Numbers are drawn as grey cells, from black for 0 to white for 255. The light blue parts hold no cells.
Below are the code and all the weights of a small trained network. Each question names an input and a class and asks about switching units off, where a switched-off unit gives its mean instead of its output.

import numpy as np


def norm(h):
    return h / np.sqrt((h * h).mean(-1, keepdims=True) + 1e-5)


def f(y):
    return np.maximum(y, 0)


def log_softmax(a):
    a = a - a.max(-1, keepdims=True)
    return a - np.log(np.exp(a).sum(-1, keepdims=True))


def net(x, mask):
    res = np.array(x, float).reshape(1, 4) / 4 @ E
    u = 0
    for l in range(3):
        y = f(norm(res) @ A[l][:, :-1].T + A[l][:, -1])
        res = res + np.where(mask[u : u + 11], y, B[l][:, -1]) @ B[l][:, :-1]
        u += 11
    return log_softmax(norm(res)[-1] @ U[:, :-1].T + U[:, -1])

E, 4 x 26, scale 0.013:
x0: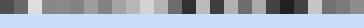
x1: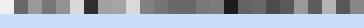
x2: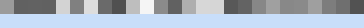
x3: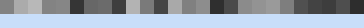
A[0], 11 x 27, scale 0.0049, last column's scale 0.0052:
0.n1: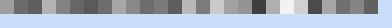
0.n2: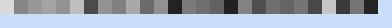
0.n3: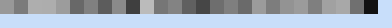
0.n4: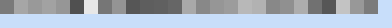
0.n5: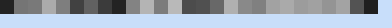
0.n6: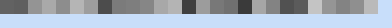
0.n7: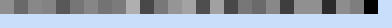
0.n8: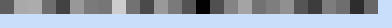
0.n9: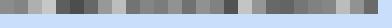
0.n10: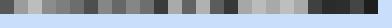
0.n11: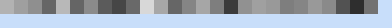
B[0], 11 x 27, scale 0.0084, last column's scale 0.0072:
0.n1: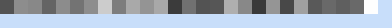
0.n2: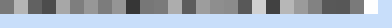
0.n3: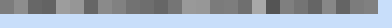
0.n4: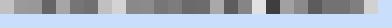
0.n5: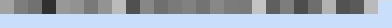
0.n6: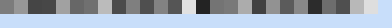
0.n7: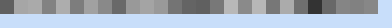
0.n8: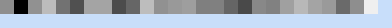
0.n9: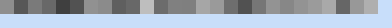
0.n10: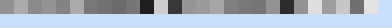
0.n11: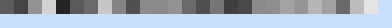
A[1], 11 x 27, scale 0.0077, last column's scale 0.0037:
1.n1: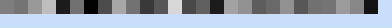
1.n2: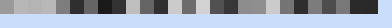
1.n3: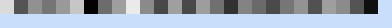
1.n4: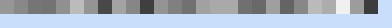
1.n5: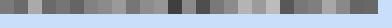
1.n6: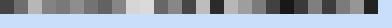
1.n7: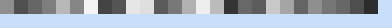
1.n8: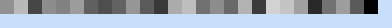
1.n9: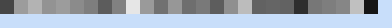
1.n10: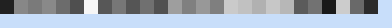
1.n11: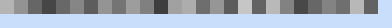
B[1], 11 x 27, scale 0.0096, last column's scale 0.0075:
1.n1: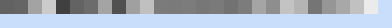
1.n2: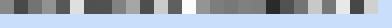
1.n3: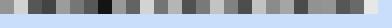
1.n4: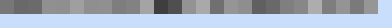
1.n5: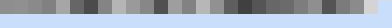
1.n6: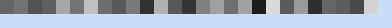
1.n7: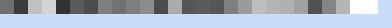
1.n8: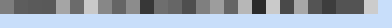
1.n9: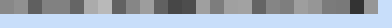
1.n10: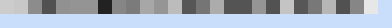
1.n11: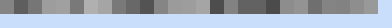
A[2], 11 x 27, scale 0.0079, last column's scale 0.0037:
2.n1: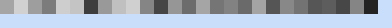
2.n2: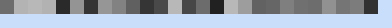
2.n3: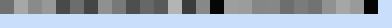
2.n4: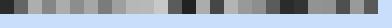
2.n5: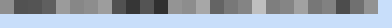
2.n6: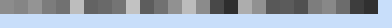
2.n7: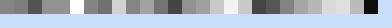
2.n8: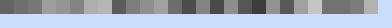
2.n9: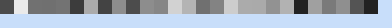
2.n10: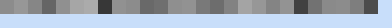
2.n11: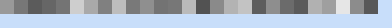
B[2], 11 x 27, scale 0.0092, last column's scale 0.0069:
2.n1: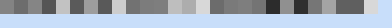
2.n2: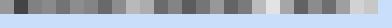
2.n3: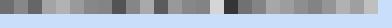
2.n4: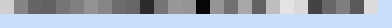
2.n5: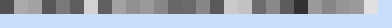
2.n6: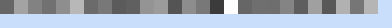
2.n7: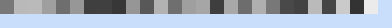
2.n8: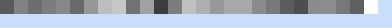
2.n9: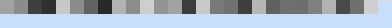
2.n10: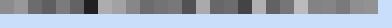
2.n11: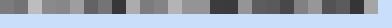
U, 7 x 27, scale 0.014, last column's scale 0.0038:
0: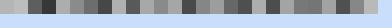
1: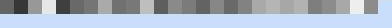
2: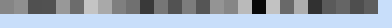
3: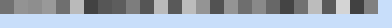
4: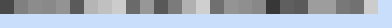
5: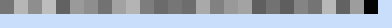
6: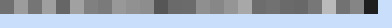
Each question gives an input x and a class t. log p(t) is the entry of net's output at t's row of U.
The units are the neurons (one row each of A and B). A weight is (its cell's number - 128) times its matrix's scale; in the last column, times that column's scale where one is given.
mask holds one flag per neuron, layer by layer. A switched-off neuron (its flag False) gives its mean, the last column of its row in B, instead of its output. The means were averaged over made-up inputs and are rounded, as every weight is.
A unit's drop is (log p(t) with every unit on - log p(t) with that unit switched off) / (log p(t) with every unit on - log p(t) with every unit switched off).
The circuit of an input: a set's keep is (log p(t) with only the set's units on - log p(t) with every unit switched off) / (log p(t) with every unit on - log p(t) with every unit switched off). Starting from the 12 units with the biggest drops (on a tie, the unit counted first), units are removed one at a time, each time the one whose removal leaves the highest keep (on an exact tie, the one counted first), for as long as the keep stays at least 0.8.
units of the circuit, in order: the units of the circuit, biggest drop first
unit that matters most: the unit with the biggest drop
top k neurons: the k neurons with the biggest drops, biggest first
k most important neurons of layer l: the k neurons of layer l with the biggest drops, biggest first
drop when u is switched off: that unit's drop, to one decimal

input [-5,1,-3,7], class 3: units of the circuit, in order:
(1.n2)
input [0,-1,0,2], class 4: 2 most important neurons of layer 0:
(0.n11 0.n5)
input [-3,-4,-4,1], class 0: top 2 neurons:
(0.n11 1.n7)
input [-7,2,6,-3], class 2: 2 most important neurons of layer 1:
(1.n8 1.n1)
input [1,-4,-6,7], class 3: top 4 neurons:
(1.n2 0.n11 1.n7 0.n10)
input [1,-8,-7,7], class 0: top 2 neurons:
(1.n10 2.n9)
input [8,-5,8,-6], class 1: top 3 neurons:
(1.n7 0.n1 1.n8)
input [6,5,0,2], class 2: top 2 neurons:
(1.n6 0.n4)
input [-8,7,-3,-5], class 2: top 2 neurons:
(1.n8 0.n1)
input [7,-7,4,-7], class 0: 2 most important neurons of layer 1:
(1.n10 1.n2)
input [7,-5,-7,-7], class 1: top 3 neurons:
(0.n10 0.n1 1.n2)
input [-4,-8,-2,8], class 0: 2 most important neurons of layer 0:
(0.n5 0.n4)
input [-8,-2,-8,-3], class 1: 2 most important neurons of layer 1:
(1.n1 1.n6)
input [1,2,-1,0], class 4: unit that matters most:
2.n5
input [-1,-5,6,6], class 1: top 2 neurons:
(1.n7 0.n11)
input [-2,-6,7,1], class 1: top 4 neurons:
(1.n7 0.n2 1.n3 0.n11)
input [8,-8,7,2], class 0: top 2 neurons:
(1.n10 0.n1)
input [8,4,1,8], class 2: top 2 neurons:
(1.n6 2.n4)
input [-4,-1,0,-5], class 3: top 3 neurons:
(2.n7 0.n6 1.n6)
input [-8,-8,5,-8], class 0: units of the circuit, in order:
(1.n10)
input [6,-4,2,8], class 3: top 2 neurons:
(1.n2 0.n1)
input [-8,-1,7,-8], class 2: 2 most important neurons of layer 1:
(1.n8 1.n2)
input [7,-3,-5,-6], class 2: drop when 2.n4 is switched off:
0.4
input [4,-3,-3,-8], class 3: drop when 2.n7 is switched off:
0.2
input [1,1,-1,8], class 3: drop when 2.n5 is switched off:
0.0
